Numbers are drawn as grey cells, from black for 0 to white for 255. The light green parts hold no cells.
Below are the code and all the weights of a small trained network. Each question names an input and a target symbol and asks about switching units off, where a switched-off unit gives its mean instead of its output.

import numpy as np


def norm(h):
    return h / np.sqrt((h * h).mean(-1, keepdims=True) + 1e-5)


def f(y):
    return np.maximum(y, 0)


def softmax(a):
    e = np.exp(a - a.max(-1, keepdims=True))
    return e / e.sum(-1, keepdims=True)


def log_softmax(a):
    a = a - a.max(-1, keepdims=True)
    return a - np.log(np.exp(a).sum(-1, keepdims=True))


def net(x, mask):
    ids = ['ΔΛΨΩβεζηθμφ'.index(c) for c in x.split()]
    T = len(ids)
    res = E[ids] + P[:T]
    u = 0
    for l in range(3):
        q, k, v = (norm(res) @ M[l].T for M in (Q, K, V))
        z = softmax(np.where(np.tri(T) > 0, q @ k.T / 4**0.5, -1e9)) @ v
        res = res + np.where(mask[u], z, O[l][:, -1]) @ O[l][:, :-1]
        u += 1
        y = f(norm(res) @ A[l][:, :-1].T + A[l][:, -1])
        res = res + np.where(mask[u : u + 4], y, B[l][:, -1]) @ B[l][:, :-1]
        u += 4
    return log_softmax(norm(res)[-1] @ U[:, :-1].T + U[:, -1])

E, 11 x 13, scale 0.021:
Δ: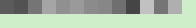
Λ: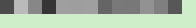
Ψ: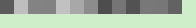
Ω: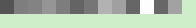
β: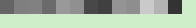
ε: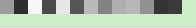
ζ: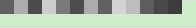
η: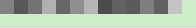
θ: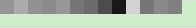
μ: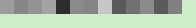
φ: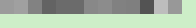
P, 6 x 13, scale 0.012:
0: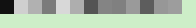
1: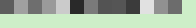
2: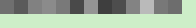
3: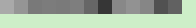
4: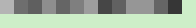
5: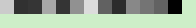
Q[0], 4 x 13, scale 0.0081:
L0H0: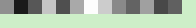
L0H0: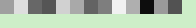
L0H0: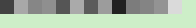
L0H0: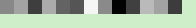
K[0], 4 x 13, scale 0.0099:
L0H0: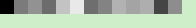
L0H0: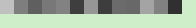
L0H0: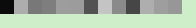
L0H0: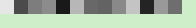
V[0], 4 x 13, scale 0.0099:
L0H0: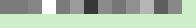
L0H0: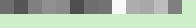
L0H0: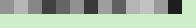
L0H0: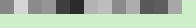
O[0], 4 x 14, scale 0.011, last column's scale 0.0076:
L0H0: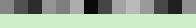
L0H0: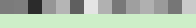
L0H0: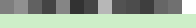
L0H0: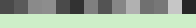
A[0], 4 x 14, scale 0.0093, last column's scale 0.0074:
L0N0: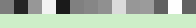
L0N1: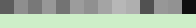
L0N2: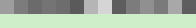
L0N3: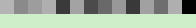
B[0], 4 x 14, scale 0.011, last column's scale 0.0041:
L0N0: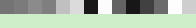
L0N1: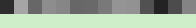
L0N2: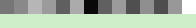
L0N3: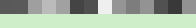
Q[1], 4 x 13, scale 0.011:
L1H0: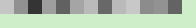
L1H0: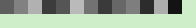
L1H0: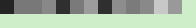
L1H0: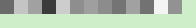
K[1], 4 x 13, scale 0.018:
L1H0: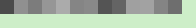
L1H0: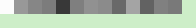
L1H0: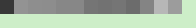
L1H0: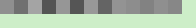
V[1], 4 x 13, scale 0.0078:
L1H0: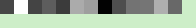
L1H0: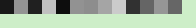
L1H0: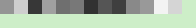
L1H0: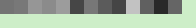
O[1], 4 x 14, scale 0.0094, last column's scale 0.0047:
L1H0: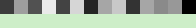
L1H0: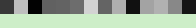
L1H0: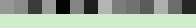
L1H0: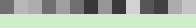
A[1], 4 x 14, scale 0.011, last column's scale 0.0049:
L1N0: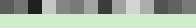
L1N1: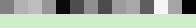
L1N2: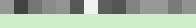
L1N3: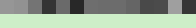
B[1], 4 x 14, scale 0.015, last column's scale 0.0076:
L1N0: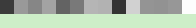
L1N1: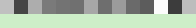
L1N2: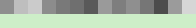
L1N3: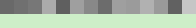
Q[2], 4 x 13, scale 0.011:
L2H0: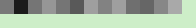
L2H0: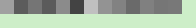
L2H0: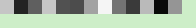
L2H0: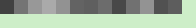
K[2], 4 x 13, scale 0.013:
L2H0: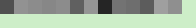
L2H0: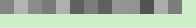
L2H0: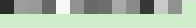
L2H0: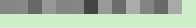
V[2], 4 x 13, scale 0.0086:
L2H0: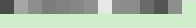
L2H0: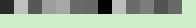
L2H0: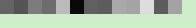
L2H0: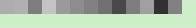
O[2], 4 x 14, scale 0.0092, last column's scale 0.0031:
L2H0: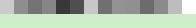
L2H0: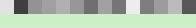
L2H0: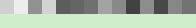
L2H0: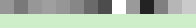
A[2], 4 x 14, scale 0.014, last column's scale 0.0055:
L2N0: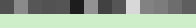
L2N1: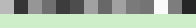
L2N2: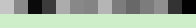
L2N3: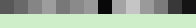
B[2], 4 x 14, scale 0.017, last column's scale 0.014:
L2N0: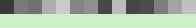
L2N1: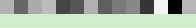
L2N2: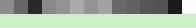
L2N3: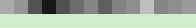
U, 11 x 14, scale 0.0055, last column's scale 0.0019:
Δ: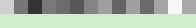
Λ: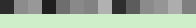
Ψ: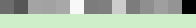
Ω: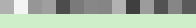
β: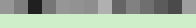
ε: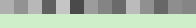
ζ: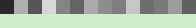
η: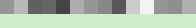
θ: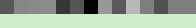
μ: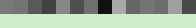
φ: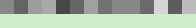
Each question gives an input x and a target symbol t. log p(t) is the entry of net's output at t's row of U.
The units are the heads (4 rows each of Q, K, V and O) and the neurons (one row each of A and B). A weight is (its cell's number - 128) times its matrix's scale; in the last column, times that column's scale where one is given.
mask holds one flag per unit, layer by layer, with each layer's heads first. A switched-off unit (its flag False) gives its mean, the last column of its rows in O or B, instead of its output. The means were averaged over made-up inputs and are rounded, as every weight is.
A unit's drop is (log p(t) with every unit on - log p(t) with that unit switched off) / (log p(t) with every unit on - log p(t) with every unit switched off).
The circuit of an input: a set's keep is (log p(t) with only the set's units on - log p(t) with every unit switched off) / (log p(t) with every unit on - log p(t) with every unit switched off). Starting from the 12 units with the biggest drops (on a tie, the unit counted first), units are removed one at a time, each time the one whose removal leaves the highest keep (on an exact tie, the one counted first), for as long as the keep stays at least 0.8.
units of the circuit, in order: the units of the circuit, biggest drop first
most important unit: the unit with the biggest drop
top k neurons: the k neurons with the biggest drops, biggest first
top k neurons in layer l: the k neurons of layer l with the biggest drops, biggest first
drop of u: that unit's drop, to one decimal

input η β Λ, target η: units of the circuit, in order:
(L0H0, L2N3)
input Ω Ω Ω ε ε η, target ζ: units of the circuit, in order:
(L0H0, L1N0, L2N0)
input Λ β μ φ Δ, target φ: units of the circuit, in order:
(L2H0, L1H0, L2N1)
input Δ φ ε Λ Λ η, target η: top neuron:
(L2N3)
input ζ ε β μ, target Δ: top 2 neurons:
(L0N0, L2N2)
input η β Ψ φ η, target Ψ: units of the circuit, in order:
(L0N0, L0H0)
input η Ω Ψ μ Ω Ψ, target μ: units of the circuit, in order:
(L0H0, L2N0, L2N3)
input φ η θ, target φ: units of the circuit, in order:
(L0H0, L1N1, L1H0)
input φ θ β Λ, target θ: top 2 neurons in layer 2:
(L2N2, L2N0)
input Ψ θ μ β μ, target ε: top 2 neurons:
(L0N3, L2N2)
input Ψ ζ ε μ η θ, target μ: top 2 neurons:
(L2N0, L2N3)
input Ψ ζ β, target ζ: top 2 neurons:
(L1N0, L2N0)
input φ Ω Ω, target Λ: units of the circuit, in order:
(L0N0, L0H0, L2H0)
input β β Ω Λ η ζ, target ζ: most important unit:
L1N0
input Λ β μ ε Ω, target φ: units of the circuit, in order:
(L1H0, L2H0, L2N1)
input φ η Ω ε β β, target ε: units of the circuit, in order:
(L0H0, L1H0)
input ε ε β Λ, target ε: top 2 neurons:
(L2N2, L1N2)
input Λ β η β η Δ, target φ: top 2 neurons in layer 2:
(L2N1, L2N2)
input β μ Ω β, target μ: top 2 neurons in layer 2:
(L2N0, L2N3)
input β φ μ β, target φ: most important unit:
L0H0
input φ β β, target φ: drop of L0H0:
1.9
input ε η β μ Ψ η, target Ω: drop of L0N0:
0.0
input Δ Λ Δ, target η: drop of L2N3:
0.2
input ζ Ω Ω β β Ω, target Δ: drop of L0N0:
0.8
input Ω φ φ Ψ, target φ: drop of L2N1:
0.1
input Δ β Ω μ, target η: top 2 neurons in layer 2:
(L2N3, L2N2)
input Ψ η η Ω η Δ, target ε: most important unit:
L0N3
